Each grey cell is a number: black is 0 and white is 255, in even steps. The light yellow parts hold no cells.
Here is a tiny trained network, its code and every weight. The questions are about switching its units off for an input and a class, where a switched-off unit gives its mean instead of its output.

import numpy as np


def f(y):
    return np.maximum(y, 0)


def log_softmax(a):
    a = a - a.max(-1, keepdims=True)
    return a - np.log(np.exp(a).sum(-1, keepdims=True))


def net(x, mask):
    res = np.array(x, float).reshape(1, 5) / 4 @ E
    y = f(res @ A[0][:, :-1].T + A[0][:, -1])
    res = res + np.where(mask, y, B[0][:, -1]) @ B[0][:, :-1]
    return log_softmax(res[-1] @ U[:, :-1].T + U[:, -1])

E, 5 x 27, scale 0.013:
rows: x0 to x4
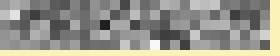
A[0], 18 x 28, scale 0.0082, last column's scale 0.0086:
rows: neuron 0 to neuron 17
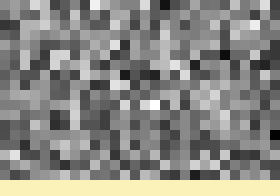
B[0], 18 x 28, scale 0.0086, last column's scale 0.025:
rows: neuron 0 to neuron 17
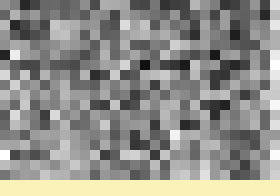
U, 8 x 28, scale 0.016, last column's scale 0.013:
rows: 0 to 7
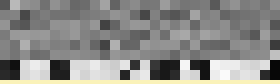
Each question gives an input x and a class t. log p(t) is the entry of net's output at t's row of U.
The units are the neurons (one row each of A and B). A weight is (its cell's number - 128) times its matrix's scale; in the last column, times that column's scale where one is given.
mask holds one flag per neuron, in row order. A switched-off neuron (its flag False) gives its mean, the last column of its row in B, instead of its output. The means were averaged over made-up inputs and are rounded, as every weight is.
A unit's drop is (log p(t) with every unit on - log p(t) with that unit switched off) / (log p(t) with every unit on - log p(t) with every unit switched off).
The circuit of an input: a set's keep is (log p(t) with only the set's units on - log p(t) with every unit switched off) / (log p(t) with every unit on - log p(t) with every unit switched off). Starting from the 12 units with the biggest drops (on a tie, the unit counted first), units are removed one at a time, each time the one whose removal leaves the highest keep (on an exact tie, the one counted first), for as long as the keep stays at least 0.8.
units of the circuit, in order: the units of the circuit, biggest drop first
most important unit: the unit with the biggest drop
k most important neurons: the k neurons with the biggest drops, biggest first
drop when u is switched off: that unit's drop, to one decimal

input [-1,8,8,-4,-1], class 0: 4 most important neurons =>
neuron 11; neuron 12; neuron 2; neuron 8
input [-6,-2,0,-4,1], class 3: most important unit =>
neuron 17
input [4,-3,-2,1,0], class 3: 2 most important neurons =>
neuron 15; neuron 16
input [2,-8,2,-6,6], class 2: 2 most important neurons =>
neuron 2; neuron 0
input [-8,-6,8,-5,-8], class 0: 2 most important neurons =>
neuron 12; neuron 8
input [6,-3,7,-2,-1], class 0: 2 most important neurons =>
neuron 12; neuron 8
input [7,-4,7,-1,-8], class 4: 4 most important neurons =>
neuron 7; neuron 5; neuron 17; neuron 14
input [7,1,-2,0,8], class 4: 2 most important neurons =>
neuron 10; neuron 17
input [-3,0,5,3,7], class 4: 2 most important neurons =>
neuron 10; neuron 5
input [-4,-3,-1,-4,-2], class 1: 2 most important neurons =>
neuron 6; neuron 15
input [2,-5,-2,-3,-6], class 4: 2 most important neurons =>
neuron 7; neuron 15
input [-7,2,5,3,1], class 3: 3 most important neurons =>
neuron 17; neuron 14; neuron 5
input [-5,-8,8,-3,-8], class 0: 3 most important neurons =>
neuron 12; neuron 8; neuron 15
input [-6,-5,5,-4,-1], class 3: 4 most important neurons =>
neuron 17; neuron 14; neuron 15; neuron 5
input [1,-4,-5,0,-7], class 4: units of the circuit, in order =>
neuron 7
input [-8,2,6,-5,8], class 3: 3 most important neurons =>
neuron 17; neuron 14; neuron 7
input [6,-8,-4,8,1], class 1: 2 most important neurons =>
neuron 0; neuron 15
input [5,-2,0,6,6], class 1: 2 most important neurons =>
neuron 0; neuron 7
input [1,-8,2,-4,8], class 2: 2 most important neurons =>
neuron 2; neuron 7
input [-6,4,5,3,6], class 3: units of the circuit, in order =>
neuron 17
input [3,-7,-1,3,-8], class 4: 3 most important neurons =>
neuron 7; neuron 15; neuron 1
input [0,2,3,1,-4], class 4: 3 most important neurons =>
neuron 7; neuron 5; neuron 2
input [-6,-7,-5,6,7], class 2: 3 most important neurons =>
neuron 2; neuron 6; neuron 7
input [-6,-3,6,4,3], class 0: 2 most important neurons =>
neuron 12; neuron 8
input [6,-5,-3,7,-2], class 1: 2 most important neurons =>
neuron 0; neuron 15
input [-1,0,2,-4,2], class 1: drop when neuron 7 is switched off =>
0.1
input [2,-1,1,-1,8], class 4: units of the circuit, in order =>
neuron 10
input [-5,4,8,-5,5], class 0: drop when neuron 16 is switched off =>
0.0
